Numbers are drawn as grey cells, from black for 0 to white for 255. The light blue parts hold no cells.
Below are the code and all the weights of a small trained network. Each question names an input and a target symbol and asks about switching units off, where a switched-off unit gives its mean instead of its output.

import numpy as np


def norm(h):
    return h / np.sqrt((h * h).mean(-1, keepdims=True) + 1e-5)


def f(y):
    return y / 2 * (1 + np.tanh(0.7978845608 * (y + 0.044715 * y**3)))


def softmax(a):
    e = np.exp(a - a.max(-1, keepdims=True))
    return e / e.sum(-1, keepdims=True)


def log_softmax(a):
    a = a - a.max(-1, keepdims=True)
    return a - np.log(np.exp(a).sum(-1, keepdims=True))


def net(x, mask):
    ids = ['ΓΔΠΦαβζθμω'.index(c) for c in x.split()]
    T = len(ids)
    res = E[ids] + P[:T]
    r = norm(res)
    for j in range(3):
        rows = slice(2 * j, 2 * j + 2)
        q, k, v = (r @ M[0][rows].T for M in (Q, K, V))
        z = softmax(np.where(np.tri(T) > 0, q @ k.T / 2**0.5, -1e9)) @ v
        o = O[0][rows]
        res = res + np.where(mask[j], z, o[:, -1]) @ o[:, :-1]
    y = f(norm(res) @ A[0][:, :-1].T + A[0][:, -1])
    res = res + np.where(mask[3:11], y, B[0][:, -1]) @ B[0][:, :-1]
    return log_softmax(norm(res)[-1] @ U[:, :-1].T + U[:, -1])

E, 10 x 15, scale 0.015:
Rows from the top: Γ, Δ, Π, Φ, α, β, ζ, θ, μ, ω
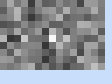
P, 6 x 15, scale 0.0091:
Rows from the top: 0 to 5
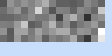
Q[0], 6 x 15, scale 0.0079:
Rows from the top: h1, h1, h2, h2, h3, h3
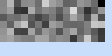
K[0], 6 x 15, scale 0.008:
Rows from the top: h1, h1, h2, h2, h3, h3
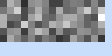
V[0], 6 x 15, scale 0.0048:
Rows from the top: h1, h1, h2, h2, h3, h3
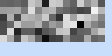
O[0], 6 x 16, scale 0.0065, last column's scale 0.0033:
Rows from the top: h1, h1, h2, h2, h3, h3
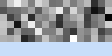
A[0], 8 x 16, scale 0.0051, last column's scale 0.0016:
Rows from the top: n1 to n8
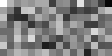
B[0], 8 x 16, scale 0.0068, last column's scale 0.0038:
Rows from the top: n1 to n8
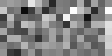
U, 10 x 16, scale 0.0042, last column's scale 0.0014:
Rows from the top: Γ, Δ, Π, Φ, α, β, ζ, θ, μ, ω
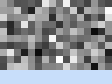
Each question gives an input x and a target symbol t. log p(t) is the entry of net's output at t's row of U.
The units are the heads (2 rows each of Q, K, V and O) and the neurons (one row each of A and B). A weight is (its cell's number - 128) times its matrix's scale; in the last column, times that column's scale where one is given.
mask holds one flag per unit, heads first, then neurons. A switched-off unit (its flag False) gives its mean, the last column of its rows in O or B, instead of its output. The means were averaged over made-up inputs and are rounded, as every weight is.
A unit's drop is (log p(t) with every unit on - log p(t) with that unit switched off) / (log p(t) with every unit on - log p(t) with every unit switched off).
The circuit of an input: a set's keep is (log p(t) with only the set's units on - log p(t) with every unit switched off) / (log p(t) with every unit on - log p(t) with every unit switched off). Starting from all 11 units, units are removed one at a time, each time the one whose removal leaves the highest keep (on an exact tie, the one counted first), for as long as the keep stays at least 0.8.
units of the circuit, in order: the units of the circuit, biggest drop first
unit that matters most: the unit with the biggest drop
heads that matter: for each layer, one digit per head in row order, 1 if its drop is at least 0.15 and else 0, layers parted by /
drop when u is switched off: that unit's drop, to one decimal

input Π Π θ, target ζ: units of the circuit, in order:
(h2, h3)
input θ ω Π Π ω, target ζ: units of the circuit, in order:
(h2, n5)
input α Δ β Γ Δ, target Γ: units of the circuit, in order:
(n8, n5)
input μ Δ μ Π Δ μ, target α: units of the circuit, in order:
(n2, h3, h2)
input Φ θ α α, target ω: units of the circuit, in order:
(h1, h3)
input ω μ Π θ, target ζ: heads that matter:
110
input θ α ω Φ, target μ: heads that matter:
100
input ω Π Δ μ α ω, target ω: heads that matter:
100
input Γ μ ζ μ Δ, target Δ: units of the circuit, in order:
(h3, h2)
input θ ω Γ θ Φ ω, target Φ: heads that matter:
110
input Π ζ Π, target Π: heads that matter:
101
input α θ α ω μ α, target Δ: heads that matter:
111
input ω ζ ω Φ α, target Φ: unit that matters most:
h2
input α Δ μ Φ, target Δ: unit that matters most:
h3
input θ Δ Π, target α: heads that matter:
001
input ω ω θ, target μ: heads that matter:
100
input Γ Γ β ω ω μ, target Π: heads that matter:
010
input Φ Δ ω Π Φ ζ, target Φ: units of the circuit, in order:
(h2, h1)
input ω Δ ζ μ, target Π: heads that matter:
000
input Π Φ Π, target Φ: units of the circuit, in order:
(h2, h1, h3)
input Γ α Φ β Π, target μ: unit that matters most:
n4
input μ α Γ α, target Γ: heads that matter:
101
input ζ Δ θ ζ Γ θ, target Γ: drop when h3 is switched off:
0.5
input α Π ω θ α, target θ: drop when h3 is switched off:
0.2
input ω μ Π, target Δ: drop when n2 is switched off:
0.0
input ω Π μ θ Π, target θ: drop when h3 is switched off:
0.2
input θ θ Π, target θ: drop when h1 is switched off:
0.3
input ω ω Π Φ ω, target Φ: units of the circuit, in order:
(h2)
